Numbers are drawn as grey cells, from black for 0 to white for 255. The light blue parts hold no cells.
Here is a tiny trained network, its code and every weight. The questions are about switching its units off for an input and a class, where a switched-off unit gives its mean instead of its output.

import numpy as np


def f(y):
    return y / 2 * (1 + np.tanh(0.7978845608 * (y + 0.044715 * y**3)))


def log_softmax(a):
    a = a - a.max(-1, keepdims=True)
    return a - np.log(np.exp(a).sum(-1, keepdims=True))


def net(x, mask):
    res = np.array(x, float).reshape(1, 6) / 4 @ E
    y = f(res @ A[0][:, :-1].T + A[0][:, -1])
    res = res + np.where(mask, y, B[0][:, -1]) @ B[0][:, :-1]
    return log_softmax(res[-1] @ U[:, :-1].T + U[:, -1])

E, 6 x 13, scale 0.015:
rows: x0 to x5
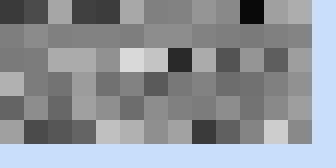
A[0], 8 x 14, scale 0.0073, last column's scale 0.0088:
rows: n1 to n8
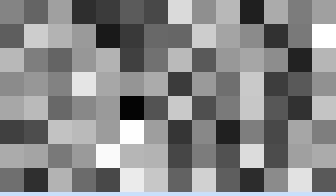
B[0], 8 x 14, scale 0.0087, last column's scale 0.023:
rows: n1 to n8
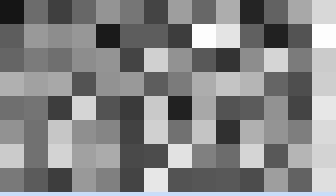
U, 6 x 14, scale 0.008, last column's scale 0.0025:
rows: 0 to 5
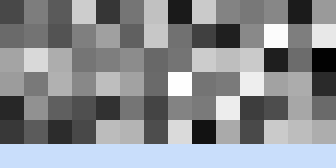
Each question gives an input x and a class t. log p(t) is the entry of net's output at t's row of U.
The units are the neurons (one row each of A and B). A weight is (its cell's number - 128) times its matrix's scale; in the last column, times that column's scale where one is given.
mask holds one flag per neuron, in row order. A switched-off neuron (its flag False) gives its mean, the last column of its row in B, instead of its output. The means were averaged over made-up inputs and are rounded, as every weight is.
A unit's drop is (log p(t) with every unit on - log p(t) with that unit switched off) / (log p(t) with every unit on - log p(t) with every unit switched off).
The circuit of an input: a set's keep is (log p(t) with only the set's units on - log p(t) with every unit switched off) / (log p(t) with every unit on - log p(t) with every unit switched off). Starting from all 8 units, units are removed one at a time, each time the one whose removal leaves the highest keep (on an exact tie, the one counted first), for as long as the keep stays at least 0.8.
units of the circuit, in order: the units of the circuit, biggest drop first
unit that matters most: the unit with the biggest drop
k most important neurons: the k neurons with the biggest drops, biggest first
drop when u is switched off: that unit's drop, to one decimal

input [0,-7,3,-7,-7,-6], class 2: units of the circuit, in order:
n5
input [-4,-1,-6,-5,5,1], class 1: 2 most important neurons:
n2; n3
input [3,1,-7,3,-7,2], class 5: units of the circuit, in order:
n2; n1
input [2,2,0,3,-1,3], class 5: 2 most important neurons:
n2; n5
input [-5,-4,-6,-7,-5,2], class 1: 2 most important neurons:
n2; n3
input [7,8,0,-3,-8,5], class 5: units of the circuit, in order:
n1; n2
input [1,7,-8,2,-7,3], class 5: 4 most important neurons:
n1; n2; n6; n8
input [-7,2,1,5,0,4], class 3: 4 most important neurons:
n7; n8; n2; n4
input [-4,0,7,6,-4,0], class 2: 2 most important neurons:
n4; n3
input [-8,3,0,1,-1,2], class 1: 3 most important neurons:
n5; n2; n3
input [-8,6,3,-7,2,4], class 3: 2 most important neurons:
n7; n2
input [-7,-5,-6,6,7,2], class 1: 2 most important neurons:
n2; n3
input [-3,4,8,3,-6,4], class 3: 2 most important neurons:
n2; n7
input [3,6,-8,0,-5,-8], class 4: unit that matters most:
n1
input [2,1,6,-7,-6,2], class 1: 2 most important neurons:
n2; n8
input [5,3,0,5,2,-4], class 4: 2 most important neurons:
n5; n1
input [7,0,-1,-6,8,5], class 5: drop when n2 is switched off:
0.2
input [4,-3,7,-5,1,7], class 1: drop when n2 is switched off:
0.1
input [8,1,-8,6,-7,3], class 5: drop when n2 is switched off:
0.5
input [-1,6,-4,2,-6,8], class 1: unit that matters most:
n2
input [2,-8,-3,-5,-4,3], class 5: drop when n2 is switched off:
0.4
